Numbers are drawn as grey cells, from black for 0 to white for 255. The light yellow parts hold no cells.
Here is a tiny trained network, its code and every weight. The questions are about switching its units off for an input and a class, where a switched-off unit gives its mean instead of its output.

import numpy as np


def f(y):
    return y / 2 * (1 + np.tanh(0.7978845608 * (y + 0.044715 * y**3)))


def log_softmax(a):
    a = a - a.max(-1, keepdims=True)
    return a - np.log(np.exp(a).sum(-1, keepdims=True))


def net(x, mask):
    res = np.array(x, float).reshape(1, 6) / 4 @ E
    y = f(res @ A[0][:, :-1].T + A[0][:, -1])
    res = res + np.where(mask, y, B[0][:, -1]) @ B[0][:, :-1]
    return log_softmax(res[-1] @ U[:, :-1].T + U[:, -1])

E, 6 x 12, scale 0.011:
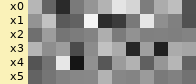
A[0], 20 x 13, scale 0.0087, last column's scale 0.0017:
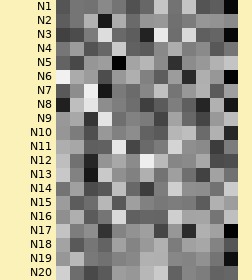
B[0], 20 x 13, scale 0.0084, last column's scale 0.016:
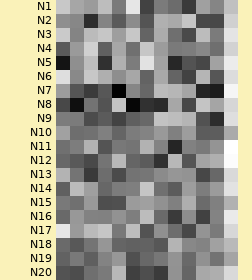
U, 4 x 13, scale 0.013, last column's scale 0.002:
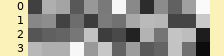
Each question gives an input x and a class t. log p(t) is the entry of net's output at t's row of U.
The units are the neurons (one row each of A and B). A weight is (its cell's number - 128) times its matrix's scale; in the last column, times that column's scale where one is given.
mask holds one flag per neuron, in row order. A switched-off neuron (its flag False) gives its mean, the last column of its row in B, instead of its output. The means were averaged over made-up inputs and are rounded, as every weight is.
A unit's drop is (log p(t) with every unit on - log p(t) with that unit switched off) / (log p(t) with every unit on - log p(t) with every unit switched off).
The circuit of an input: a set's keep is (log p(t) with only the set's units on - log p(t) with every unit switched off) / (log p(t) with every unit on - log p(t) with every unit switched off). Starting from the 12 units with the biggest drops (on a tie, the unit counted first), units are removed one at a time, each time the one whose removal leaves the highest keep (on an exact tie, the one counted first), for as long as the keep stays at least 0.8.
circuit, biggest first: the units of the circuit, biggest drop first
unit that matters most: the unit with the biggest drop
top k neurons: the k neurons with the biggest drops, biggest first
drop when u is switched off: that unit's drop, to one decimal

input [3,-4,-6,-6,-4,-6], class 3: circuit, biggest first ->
N3
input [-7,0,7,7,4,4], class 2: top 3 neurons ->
N8, N3, N1
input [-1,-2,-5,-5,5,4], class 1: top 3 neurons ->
N7, N6, N17
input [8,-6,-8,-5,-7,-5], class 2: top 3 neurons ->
N12, N20, N7
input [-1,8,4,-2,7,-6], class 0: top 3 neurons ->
N11, N14, N4
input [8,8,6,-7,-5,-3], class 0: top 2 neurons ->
N11, N16
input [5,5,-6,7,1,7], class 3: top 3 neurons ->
N6, N17, N5
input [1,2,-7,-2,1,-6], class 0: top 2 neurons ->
N17, N6
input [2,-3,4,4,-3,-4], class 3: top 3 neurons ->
N7, N11, N16
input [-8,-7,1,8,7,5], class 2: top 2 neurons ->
N8, N3
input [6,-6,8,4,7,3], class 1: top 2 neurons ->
N7, N2
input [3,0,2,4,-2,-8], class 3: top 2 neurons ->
N8, N6
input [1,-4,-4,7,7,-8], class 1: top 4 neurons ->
N7, N2, N3, N1
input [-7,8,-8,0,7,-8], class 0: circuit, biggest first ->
N11
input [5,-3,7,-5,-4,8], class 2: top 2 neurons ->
N12, N7
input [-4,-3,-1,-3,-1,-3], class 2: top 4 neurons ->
N8, N11, N16, N14
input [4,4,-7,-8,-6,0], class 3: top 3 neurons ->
N3, N1, N7
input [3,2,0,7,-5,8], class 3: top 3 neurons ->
N6, N7, N17
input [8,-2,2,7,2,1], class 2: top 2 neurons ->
N12, N20
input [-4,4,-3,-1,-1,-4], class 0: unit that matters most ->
N12
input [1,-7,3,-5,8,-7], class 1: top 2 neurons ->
N7, N2
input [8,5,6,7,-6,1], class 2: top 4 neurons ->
N12, N20, N7, N3
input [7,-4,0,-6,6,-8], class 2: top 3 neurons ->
N20, N12, N9
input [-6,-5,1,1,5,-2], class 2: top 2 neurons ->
N8, N11
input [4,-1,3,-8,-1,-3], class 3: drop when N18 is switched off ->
0.0
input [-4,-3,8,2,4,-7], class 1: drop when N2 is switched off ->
0.2
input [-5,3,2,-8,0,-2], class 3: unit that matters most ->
N3
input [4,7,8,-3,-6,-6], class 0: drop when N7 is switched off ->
0.1
